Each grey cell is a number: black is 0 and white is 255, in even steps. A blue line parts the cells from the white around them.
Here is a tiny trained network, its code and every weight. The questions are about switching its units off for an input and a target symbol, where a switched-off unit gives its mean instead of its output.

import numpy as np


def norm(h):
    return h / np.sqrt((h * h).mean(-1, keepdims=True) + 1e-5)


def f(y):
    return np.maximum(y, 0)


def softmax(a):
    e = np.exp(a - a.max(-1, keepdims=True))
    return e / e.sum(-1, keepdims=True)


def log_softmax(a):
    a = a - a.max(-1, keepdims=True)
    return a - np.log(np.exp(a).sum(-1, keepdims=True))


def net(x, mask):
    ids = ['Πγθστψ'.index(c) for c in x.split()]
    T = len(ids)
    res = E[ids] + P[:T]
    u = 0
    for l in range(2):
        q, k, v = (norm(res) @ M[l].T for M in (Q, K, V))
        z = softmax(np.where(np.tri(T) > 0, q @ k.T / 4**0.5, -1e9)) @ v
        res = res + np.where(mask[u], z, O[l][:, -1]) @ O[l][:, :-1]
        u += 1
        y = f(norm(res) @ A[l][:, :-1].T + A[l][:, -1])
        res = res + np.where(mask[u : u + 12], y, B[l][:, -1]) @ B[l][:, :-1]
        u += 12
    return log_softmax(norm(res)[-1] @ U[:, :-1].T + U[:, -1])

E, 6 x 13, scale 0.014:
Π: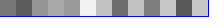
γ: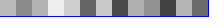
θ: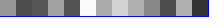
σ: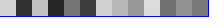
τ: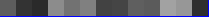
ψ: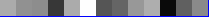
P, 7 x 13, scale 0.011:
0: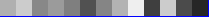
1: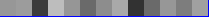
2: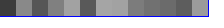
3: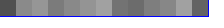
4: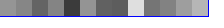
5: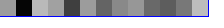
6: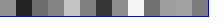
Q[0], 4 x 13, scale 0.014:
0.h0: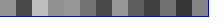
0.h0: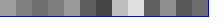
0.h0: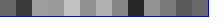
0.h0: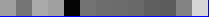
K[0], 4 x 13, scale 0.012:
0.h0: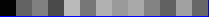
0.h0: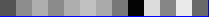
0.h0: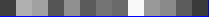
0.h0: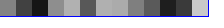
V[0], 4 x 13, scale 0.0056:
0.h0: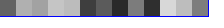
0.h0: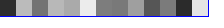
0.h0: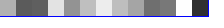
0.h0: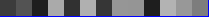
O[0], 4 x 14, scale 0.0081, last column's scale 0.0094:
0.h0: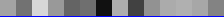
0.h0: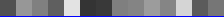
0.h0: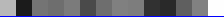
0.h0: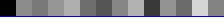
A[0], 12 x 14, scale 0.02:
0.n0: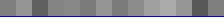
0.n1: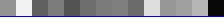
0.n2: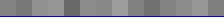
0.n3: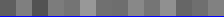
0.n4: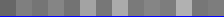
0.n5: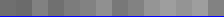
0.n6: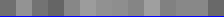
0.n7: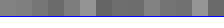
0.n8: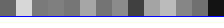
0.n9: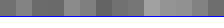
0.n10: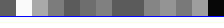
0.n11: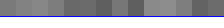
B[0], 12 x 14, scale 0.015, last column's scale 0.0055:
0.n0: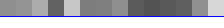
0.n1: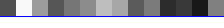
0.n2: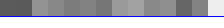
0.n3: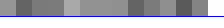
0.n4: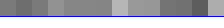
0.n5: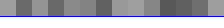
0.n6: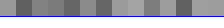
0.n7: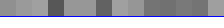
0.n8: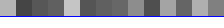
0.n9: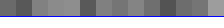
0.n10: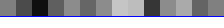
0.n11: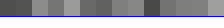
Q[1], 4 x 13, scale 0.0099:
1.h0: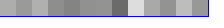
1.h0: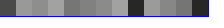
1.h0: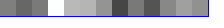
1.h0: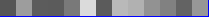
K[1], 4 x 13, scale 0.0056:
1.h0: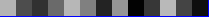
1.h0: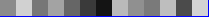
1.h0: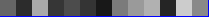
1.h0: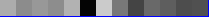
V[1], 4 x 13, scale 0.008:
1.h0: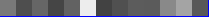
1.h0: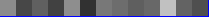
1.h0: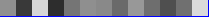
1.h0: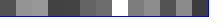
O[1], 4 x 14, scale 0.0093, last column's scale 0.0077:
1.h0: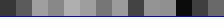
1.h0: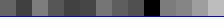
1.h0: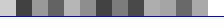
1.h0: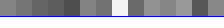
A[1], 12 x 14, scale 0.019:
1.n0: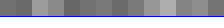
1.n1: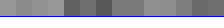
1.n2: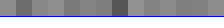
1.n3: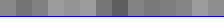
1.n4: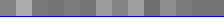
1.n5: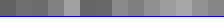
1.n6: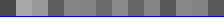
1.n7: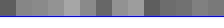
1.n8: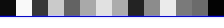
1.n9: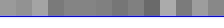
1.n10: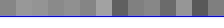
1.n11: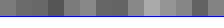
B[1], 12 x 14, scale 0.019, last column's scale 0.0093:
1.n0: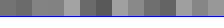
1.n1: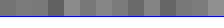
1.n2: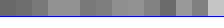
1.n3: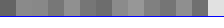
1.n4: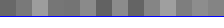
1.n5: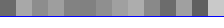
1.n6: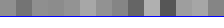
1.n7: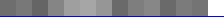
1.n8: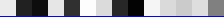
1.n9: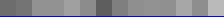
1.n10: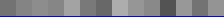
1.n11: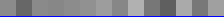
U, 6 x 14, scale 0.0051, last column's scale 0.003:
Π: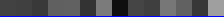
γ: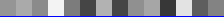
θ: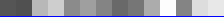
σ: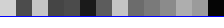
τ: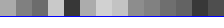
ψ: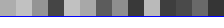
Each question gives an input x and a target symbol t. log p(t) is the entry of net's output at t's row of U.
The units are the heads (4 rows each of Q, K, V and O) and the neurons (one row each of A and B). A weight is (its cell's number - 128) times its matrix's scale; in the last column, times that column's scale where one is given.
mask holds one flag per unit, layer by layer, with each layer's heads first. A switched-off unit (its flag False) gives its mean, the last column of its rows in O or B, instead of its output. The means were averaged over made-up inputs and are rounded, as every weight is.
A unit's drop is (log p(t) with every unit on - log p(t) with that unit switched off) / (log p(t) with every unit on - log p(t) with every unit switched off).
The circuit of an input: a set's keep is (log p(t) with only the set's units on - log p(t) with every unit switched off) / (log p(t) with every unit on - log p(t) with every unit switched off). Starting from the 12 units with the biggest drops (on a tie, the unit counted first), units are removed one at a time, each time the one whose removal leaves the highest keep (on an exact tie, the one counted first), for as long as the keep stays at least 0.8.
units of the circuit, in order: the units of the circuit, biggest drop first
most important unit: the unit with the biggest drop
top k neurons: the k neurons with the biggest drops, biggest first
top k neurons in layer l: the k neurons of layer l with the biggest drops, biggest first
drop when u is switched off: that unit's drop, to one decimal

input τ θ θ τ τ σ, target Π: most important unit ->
0.h0
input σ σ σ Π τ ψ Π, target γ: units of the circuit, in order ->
(0.h0 1.n5)
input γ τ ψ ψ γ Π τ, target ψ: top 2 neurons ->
(0.n0 0.n3)
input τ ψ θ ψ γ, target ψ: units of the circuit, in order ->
(0.n0 0.h0 1.h0)
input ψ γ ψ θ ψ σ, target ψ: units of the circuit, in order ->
(0.h0 0.n0)
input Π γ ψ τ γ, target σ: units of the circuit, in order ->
(0.h0 1.n7)
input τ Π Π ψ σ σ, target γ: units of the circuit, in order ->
(0.h0 1.n5)
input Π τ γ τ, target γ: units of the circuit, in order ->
(1.n5 1.h0)
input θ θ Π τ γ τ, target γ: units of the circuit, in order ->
(1.n5 0.h0)
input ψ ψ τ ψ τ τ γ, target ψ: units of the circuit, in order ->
(0.h0 0.n0 1.h0)
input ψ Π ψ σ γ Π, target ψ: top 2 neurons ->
(0.n0 0.n5)
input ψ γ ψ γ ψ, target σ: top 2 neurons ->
(1.n7 0.n0)
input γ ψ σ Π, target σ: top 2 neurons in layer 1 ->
(1.n7 1.n0)
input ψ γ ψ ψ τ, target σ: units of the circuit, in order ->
(0.h0)
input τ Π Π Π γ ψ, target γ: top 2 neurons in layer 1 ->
(1.n5 1.n11)
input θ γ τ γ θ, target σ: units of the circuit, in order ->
(0.h0 1.n7)
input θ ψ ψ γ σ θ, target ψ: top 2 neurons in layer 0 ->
(0.n0 0.n2)
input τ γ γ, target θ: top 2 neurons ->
(1.n9 0.n2)
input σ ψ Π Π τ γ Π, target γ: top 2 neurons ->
(1.n5 0.n0)
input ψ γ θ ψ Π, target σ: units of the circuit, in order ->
(0.h0)
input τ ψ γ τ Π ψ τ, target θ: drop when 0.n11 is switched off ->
0.0
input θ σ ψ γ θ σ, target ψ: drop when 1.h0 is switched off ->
0.2
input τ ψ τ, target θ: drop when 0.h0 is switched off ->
0.7
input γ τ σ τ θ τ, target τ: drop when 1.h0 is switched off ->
0.1
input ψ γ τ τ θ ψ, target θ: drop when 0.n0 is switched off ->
0.2
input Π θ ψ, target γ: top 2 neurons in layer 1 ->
(1.n5 1.n6)
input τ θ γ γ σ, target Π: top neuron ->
(1.n5)
